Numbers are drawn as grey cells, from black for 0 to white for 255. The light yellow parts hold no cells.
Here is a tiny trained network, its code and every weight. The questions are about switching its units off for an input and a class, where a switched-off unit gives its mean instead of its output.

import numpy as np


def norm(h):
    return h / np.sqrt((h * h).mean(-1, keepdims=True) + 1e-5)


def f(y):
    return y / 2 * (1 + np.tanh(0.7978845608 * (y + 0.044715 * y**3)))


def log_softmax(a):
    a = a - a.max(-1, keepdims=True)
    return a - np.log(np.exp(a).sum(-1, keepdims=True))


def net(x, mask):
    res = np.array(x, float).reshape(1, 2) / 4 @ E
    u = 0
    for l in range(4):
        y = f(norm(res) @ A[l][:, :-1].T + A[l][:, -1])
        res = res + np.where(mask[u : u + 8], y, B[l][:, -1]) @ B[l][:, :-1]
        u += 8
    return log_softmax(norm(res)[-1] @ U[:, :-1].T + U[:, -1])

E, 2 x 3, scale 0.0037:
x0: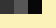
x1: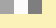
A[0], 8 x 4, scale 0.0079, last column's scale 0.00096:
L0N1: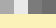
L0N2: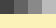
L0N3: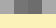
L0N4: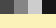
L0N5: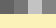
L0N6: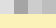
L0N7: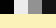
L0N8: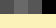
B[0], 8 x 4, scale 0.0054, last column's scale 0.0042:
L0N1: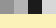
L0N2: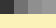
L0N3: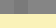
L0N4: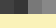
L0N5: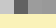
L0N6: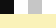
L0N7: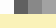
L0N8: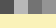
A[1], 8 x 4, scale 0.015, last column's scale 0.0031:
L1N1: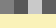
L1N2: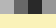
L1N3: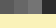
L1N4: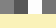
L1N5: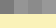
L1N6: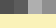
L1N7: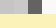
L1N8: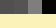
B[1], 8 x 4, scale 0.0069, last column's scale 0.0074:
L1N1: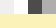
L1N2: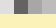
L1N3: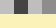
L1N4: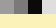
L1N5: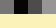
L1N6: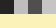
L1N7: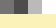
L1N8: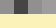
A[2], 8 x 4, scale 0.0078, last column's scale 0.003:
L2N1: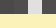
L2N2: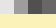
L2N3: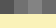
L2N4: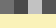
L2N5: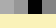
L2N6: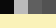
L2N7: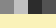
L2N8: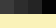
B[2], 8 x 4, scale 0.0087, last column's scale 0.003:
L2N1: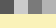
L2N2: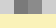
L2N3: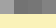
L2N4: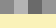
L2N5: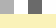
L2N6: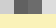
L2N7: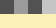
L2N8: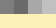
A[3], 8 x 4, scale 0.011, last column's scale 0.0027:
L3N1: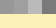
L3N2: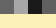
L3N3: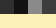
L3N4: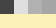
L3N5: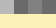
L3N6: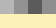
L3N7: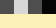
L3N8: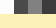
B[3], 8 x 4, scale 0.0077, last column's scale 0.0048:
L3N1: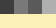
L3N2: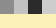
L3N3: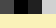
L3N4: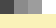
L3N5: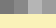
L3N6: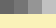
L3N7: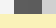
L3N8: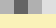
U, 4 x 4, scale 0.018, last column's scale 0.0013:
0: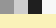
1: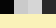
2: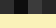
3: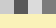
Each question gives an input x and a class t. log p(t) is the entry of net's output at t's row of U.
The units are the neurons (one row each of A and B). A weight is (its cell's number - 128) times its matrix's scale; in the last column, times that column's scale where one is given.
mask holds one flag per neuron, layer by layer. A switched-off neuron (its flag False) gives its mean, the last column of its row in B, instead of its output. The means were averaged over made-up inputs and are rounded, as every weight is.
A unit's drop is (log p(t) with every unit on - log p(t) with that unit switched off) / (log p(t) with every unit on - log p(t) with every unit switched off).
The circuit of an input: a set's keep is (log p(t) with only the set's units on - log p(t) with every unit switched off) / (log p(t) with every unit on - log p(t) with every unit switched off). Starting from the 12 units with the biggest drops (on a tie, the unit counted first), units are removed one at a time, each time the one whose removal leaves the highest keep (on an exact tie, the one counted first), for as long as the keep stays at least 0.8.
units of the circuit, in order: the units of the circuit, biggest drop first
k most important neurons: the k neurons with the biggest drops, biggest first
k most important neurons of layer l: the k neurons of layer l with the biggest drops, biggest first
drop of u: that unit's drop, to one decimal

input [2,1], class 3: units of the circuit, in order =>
[L0N6; L1N2]
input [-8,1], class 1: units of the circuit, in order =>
[L0N6]
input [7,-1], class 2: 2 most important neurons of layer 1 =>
[L1N1; L1N4]
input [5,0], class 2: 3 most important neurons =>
[L1N1; L0N1; L1N4]
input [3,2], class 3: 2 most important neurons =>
[L0N6; L1N2]
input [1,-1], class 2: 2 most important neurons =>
[L2N5; L1N1]
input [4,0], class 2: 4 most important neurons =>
[L1N1; L0N1; L1N4; L2N5]
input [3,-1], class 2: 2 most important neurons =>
[L1N1; L0N1]
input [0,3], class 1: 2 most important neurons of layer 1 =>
[L1N4; L1N1]
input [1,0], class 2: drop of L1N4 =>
1.3
